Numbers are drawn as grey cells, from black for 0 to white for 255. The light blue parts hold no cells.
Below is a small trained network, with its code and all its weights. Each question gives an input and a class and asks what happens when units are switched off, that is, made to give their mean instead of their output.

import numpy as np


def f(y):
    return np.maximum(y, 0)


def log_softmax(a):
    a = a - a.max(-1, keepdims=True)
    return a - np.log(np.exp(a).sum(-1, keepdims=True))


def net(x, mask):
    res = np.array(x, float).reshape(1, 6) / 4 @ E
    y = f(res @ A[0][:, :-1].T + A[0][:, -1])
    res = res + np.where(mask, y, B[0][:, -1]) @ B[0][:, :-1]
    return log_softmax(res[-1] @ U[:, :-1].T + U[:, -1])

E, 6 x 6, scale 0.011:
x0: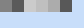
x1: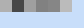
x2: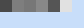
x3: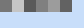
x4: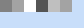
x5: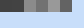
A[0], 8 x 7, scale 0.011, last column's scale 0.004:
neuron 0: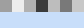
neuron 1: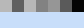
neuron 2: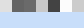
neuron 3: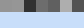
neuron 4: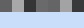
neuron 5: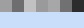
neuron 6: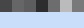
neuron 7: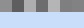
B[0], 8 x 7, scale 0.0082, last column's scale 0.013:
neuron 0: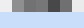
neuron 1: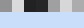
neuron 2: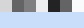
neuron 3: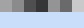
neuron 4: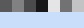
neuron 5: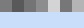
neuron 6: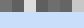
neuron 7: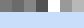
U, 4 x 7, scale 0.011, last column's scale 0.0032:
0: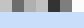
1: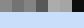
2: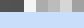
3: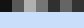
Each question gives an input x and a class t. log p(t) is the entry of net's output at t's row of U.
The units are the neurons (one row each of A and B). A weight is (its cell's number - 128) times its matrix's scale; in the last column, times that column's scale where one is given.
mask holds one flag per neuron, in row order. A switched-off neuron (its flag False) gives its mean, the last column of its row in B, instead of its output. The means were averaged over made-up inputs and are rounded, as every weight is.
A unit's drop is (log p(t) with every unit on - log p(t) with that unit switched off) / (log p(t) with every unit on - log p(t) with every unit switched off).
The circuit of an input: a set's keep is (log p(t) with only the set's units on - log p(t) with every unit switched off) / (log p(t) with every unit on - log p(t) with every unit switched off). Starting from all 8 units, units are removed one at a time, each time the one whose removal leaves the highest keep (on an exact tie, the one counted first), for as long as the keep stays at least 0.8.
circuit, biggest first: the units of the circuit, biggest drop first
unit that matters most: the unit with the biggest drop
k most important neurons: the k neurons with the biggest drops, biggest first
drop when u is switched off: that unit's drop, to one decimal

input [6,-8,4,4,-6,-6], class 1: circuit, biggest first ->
(neuron 2)
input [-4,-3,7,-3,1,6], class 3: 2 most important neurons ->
(neuron 6; neuron 7)
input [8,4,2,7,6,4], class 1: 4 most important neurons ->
(neuron 1; neuron 0; neuron 6; neuron 2)
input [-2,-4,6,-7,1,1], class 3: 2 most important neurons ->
(neuron 0; neuron 6)
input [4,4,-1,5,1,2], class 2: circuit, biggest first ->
(neuron 3; neuron 2)
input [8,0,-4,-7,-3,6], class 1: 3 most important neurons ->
(neuron 1; neuron 6; neuron 2)
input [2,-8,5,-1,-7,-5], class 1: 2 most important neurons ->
(neuron 4; neuron 3)
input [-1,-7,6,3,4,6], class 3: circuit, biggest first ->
(neuron 7; neuron 6)
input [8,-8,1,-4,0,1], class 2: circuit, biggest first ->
(neuron 2; neuron 0)
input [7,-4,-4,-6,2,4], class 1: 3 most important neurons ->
(neuron 1; neuron 6; neuron 2)
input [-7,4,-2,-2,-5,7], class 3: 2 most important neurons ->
(neuron 6; neuron 0)
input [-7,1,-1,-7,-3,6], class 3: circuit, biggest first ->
(neuron 0; neuron 6)
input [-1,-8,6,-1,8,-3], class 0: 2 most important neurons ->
(neuron 0; neuron 7)
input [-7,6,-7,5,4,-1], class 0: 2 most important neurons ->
(neuron 0; neuron 4)
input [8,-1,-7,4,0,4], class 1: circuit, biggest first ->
(neuron 1)
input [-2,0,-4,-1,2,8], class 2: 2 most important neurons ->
(neuron 3; neuron 4)
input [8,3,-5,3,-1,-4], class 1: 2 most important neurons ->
(neuron 1; neuron 2)
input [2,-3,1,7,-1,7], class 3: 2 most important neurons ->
(neuron 2; neuron 7)
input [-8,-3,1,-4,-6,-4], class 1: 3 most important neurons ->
(neuron 4; neuron 3; neuron 0)
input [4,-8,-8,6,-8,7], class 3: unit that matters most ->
neuron 2
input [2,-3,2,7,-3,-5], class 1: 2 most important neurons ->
(neuron 2; neuron 4)
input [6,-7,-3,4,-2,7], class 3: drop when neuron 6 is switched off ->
-0.1
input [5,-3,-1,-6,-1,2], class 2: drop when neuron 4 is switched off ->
0.1
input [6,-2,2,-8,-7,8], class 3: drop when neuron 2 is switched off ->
0.6
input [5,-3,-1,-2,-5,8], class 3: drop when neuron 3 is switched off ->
0.0
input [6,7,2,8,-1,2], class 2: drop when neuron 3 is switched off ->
0.1
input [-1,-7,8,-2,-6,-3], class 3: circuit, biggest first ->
(neuron 0)
